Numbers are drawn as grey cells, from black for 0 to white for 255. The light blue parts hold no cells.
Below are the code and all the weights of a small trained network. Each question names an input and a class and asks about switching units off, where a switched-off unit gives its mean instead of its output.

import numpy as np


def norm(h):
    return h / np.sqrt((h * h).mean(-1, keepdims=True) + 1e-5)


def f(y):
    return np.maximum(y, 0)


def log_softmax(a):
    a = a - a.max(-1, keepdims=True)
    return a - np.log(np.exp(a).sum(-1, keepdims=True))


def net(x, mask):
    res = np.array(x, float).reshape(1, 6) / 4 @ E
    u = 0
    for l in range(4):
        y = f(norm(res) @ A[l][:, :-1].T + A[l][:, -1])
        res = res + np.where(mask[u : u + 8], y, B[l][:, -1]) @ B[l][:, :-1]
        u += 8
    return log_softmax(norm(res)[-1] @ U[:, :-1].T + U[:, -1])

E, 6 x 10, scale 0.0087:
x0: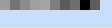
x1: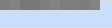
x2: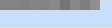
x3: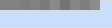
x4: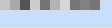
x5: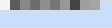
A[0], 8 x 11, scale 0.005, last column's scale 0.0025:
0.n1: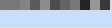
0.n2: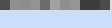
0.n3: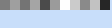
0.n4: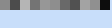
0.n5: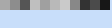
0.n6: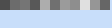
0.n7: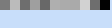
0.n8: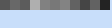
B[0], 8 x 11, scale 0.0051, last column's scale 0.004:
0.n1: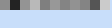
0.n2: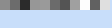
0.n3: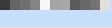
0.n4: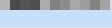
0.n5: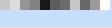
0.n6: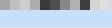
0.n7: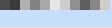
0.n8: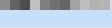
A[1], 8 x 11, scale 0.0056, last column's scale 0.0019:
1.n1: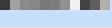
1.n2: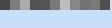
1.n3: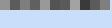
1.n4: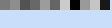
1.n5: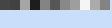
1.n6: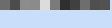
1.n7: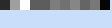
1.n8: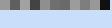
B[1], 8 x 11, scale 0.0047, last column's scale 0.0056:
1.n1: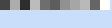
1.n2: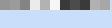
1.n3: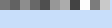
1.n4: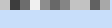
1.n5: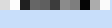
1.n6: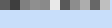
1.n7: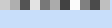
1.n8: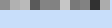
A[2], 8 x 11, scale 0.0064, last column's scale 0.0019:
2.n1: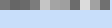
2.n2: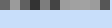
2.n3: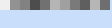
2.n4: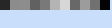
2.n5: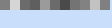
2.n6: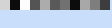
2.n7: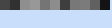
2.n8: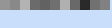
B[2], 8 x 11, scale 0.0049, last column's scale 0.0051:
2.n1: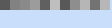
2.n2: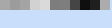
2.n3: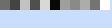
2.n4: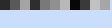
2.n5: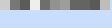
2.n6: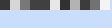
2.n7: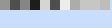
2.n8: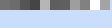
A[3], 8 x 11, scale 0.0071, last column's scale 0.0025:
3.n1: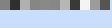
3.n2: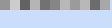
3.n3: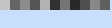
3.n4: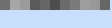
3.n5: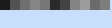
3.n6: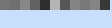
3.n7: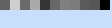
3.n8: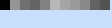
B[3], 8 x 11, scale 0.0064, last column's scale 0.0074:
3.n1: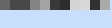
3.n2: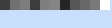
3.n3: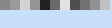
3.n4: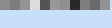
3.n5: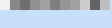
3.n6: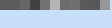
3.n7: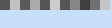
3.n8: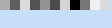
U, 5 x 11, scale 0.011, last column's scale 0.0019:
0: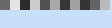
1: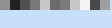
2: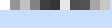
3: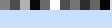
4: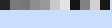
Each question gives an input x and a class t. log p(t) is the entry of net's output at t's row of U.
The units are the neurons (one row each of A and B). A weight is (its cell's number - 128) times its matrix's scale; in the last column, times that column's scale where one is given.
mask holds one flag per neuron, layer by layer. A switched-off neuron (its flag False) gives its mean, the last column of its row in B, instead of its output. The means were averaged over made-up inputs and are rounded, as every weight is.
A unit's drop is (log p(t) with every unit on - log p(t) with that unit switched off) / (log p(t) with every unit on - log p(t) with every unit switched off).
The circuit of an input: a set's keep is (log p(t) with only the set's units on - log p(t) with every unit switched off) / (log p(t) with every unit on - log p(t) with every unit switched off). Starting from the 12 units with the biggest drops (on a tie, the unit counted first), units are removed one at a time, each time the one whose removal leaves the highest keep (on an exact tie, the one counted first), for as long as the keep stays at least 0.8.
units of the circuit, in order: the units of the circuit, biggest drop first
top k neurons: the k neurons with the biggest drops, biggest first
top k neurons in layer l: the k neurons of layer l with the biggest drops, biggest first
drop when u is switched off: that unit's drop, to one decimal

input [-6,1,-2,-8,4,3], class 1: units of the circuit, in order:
3.n1
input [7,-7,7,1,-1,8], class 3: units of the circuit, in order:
2.n6; 1.n5
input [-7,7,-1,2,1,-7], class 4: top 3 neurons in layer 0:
0.n7; 0.n3; 0.n5
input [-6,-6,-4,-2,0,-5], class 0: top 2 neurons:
1.n5; 0.n6
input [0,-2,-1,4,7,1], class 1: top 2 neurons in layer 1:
1.n5; 1.n1
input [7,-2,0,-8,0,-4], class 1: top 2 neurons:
1.n5; 2.n7
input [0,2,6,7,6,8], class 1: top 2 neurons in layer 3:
3.n1; 3.n8
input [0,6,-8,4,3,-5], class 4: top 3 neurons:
3.n8; 1.n5; 0.n7
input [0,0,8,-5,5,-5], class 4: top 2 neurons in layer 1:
1.n5; 1.n7
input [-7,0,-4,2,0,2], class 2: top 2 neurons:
1.n5; 0.n6
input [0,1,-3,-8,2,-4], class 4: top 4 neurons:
1.n5; 3.n8; 1.n7; 0.n7
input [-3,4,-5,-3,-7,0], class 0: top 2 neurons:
1.n7; 3.n8
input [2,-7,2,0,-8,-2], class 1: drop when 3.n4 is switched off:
0.0
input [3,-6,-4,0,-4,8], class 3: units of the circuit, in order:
2.n6
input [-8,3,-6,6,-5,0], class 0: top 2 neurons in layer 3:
3.n8; 3.n7
